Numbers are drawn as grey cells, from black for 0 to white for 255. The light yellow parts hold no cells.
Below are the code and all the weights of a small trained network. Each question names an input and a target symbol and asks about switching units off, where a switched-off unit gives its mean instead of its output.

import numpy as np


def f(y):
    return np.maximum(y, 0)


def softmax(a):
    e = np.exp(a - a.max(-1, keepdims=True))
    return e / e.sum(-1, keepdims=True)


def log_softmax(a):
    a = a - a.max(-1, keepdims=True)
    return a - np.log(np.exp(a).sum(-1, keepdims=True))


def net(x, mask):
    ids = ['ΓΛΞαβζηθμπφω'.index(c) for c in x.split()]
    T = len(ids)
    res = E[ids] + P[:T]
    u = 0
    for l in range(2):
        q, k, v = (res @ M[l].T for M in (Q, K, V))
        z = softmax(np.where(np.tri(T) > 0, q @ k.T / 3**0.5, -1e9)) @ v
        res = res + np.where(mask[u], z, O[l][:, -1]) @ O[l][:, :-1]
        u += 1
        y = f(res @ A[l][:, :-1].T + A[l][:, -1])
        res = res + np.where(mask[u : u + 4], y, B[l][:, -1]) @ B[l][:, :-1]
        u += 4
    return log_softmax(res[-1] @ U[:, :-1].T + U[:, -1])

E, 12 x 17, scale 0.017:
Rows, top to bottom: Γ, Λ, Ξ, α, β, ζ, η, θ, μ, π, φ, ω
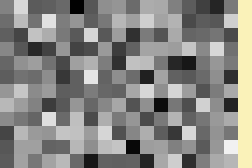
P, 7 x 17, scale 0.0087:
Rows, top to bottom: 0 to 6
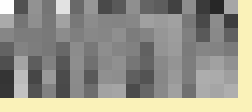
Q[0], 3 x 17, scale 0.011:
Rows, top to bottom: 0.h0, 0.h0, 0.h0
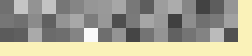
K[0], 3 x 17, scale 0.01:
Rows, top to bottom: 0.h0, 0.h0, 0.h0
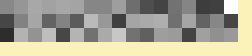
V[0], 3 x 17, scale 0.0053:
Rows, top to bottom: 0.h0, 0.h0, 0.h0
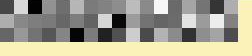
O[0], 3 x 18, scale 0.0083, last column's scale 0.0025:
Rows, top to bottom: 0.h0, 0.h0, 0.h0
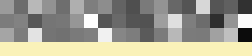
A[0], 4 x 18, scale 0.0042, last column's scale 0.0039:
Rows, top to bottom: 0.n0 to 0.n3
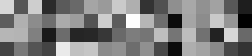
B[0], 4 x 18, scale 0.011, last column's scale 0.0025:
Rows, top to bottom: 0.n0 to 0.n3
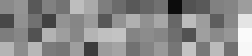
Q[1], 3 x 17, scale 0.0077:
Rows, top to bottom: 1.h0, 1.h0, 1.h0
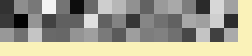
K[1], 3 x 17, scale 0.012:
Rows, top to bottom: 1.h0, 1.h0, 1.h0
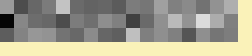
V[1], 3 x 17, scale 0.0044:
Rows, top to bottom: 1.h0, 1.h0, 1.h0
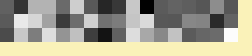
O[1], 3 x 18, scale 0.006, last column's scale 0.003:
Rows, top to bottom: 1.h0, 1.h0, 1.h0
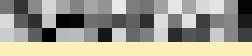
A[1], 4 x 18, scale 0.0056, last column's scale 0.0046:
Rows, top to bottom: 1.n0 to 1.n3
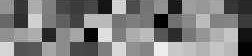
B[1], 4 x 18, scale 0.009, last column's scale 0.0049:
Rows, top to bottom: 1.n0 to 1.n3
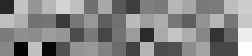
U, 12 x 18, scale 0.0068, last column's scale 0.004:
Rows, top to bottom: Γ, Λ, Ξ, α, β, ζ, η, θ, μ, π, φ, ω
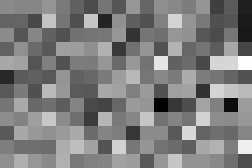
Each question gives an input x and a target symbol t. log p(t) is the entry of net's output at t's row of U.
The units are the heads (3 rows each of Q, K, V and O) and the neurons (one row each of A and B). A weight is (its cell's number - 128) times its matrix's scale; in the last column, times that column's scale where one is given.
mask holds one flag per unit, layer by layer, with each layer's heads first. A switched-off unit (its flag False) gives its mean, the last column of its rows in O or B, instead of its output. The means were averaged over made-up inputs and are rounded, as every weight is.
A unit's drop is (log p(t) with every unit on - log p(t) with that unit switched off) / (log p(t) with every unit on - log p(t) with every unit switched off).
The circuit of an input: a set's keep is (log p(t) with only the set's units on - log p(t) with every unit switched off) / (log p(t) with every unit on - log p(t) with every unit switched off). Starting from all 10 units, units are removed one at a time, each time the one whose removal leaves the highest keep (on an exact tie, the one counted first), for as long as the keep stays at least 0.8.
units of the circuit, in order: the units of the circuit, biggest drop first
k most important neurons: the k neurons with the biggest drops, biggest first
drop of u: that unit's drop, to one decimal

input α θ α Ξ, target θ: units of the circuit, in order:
1.h0, 1.n1
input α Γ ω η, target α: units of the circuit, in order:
1.h0, 0.h0
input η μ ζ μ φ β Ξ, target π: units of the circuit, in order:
0.h0, 1.n0, 0.n3
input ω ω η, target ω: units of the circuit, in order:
0.h0, 1.n2, 1.h0
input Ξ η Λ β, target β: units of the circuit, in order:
1.h0
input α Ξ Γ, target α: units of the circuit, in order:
1.h0, 0.h0
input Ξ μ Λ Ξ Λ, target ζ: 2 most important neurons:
0.n1, 1.n3
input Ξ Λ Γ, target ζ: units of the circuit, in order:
0.h0, 0.n1, 1.n2
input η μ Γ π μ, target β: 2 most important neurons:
0.n2, 1.n3
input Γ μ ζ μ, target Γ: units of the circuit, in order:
0.h0, 1.n2, 1.h0
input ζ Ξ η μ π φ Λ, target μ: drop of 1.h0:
0.8
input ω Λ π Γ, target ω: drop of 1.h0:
0.4
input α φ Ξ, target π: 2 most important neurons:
1.n0, 0.n3
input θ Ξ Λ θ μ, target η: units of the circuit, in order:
0.h0
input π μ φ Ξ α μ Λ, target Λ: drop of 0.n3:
0.0
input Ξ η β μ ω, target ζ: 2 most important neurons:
1.n3, 0.n1
